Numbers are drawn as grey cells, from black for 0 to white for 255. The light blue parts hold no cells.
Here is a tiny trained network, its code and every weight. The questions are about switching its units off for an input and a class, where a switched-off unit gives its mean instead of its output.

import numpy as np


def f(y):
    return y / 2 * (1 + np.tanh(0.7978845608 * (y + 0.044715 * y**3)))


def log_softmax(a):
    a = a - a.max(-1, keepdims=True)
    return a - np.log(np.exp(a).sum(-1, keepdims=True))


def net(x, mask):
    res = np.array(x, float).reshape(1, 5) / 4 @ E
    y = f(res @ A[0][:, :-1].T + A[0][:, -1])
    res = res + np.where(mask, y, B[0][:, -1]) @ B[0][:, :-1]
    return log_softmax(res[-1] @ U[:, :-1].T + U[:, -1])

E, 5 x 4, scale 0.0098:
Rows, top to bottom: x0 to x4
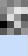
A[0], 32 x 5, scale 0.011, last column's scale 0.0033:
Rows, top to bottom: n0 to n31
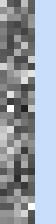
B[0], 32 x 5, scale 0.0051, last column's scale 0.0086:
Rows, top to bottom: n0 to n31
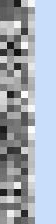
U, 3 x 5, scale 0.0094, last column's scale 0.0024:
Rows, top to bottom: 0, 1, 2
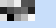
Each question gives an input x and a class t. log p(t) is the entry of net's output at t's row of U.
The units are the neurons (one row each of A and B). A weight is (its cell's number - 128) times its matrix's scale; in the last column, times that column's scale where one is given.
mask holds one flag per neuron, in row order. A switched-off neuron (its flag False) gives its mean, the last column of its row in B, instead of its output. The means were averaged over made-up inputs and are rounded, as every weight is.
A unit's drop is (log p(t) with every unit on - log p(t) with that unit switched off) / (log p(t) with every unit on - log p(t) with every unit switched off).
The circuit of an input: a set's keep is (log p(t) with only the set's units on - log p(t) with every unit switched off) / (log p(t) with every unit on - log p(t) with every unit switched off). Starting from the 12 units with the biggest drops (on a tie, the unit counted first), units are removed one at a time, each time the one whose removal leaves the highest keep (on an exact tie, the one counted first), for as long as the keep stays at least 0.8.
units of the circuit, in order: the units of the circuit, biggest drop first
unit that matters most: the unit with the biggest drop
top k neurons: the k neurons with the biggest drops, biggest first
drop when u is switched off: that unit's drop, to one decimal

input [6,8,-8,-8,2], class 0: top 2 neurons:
[n30, n11]
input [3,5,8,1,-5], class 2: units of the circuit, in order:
[n13, n21]
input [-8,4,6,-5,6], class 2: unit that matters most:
n13
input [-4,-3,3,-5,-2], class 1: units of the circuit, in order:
[n18, n9]
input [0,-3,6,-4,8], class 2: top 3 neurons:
[n15, n13, n8]
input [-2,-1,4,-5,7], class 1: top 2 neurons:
[n18, n6]
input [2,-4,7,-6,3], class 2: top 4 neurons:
[n15, n13, n8, n21]
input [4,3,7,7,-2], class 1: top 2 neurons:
[n27, n7]
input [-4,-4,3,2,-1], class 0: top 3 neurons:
[n0, n6, n24]
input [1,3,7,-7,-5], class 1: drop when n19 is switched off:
0.1
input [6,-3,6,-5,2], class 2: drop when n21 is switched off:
0.2
